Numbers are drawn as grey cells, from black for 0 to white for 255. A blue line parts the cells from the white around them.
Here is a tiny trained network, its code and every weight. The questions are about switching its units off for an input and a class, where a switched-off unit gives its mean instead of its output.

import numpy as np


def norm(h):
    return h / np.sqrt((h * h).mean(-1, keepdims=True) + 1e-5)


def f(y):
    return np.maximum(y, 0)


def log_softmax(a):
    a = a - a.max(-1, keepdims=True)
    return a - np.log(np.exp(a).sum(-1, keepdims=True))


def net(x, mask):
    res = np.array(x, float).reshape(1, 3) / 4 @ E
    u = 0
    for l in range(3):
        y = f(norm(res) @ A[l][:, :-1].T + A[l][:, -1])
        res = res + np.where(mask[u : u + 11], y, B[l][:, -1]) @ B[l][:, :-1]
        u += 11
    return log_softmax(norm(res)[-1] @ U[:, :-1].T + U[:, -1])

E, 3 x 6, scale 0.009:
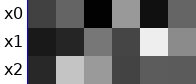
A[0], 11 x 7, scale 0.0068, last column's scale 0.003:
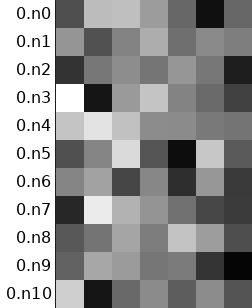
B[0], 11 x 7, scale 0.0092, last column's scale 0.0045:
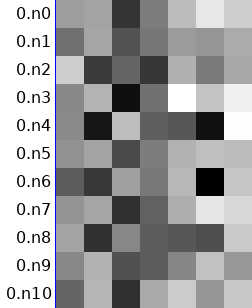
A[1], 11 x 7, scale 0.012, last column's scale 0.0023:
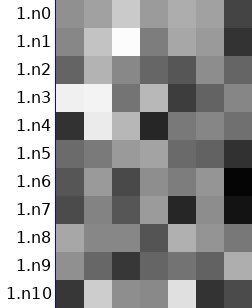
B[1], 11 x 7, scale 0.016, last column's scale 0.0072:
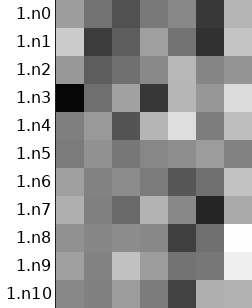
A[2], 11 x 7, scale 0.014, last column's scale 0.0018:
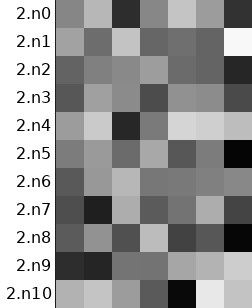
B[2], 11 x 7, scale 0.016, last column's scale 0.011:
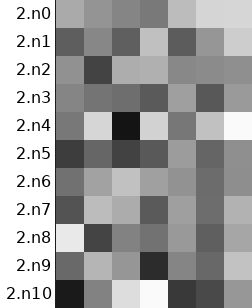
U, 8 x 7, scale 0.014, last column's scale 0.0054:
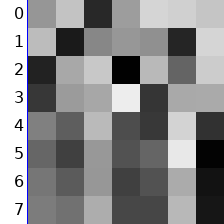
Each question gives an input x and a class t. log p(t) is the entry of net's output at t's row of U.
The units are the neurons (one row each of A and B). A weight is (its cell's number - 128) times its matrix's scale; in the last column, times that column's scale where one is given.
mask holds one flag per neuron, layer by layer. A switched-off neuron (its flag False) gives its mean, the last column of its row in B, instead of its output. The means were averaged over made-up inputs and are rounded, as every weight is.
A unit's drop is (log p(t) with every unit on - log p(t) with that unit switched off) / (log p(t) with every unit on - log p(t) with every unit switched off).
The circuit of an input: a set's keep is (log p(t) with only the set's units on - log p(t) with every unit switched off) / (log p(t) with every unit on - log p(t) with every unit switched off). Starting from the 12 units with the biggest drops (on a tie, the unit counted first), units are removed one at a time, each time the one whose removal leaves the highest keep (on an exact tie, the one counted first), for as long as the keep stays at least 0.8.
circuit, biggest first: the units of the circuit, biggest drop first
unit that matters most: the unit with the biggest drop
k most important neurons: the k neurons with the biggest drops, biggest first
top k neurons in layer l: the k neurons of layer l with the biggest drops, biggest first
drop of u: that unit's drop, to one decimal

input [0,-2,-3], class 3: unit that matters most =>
1.n10
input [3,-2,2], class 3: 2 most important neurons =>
(0.n6; 2.n10)
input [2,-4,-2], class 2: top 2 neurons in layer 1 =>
(1.n3; 1.n8)
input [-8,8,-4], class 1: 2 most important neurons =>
(1.n3; 1.n1)
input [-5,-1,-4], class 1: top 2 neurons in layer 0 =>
(0.n4; 0.n7)
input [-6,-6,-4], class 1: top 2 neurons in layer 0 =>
(0.n4; 0.n3)
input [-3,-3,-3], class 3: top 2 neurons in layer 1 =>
(1.n4; 1.n8)
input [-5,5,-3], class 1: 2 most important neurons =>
(1.n3; 2.n4)
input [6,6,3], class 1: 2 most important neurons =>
(1.n3; 1.n7)
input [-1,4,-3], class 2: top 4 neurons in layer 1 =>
(1.n1; 1.n7; 1.n4; 1.n6)
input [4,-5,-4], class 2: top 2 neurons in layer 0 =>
(0.n7; 0.n0)
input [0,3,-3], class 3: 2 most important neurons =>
(1.n3; 1.n4)
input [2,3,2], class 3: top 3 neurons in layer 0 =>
(0.n2; 0.n4; 0.n6)
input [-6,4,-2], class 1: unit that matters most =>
2.n4
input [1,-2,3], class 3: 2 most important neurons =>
(2.n10; 0.n6)
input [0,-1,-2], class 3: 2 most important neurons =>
(1.n10; 2.n10)
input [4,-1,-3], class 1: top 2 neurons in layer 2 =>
(2.n8; 2.n4)
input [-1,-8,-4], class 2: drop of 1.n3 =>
1.0
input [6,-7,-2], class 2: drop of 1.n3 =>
1.1
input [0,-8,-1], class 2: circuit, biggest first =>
(1.n3)
